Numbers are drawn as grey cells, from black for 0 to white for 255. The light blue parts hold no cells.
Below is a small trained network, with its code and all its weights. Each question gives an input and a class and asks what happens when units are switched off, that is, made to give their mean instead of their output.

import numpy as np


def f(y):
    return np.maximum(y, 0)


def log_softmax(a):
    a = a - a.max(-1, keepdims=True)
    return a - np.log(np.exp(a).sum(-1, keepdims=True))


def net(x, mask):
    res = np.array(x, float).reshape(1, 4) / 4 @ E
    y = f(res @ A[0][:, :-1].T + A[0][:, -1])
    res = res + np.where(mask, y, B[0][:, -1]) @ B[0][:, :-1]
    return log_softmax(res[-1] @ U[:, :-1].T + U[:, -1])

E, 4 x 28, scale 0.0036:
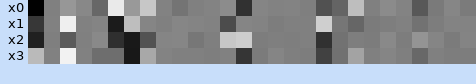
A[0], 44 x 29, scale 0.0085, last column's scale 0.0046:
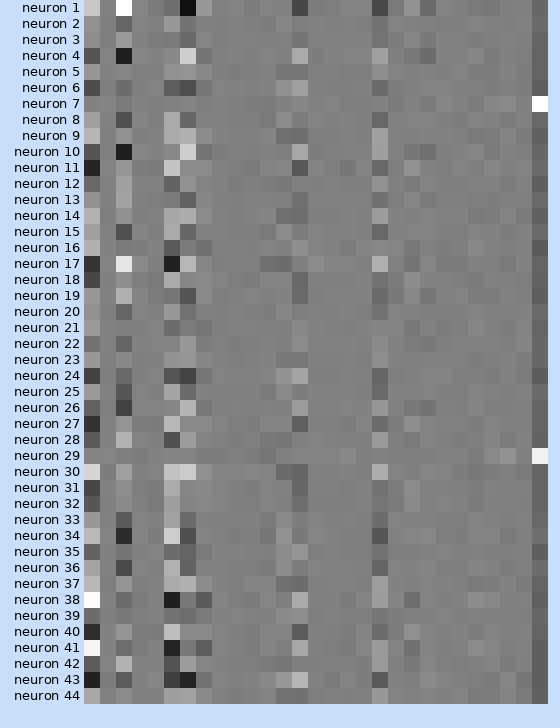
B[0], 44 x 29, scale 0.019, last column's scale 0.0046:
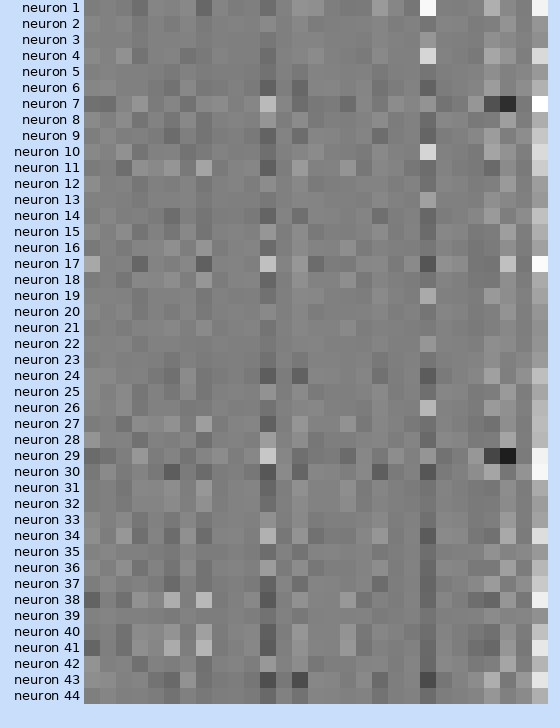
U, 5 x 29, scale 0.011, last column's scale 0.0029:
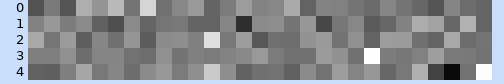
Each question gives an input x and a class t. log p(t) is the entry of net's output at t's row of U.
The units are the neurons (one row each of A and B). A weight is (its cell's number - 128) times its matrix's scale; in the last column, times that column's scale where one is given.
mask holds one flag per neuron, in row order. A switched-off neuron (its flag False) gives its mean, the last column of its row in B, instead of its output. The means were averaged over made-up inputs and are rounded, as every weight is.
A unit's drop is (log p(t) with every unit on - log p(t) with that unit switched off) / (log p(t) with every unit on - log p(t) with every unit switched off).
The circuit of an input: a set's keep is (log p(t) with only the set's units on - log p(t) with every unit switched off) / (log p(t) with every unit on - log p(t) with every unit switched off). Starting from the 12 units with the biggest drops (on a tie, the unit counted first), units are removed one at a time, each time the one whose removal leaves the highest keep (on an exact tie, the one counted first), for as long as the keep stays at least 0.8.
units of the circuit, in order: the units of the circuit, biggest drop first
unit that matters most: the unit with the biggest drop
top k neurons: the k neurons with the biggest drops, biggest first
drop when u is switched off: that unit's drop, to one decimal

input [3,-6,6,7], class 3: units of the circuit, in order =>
(neuron 1)
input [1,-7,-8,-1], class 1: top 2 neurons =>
(neuron 30; neuron 17)
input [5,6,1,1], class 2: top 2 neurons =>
(neuron 17; neuron 38)
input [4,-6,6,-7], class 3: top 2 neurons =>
(neuron 4; neuron 10)
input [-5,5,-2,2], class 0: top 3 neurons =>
(neuron 38; neuron 41; neuron 34)
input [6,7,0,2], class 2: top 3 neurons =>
(neuron 17; neuron 38; neuron 41)
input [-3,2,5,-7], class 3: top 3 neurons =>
(neuron 4; neuron 10; neuron 30)
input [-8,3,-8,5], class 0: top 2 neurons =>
(neuron 38; neuron 41)
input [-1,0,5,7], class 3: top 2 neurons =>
(neuron 1; neuron 30)
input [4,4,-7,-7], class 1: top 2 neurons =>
(neuron 30; neuron 1)
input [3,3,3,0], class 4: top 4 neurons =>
(neuron 38; neuron 41; neuron 30; neuron 34)
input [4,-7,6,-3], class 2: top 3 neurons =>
(neuron 34; neuron 30; neuron 36)
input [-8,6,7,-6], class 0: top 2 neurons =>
(neuron 38; neuron 41)
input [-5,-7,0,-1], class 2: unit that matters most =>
neuron 34
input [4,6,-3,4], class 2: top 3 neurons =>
(neuron 17; neuron 38; neuron 41)
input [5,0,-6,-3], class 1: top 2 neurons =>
(neuron 30; neuron 38)
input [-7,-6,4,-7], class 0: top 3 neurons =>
(neuron 38; neuron 41; neuron 1)
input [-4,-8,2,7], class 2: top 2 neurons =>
(neuron 34; neuron 36)
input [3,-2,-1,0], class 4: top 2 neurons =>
(neuron 38; neuron 41)
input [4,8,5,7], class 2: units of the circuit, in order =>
(neuron 17)
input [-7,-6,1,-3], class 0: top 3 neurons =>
(neuron 38; neuron 41; neuron 17)
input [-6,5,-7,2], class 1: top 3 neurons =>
(neuron 30; neuron 37; neuron 9)
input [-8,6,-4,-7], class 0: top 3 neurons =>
(neuron 38; neuron 41; neuron 1)
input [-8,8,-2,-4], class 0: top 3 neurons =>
(neuron 38; neuron 41; neuron 34)
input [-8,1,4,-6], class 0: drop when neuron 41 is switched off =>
0.2
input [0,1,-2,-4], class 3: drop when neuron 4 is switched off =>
0.3
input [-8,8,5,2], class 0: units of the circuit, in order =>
(neuron 38)
